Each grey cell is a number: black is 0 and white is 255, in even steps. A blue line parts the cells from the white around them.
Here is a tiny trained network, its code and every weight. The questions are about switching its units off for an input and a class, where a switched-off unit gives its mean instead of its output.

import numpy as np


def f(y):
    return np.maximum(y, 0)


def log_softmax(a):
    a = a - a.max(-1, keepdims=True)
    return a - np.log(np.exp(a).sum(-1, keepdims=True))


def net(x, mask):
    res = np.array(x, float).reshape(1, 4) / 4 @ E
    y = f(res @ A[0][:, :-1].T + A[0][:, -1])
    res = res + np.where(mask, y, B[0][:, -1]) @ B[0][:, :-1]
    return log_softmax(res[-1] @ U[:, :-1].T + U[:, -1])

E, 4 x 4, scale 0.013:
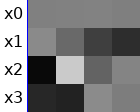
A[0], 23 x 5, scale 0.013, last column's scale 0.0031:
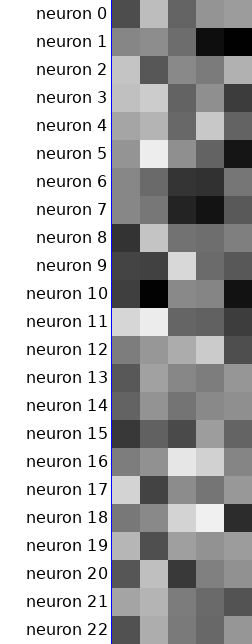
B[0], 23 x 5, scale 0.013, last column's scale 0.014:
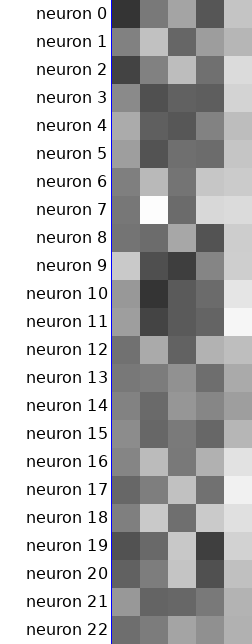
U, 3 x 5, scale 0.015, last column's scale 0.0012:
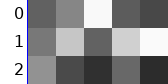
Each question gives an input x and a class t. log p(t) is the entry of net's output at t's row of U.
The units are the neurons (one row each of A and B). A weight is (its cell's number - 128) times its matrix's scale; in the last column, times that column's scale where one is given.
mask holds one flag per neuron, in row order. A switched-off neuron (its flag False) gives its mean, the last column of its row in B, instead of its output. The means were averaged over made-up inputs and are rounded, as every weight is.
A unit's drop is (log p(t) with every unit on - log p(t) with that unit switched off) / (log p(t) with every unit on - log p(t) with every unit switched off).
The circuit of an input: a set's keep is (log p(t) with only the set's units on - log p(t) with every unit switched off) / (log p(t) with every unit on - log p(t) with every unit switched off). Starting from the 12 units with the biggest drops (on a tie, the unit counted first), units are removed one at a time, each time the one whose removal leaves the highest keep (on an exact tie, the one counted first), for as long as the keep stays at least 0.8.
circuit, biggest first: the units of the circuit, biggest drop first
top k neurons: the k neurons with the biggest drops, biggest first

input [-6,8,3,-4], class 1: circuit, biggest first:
(neuron 7)
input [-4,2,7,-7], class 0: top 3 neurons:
(neuron 20; neuron 0; neuron 8)
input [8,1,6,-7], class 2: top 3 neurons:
(neuron 11; neuron 5; neuron 17)
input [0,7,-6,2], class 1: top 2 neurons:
(neuron 7; neuron 6)
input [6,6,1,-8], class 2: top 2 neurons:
(neuron 11; neuron 3)
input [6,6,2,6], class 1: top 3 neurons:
(neuron 7; neuron 6; neuron 11)
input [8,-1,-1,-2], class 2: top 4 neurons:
(neuron 7; neuron 20; neuron 17; neuron 0)
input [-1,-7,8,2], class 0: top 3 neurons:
(neuron 8; neuron 0; neuron 20)
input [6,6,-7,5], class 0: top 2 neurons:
(neuron 17; neuron 19)
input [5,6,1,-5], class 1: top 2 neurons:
(neuron 7; neuron 6)
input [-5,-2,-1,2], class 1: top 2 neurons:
(neuron 11; neuron 3)
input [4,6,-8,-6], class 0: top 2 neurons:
(neuron 17; neuron 2)
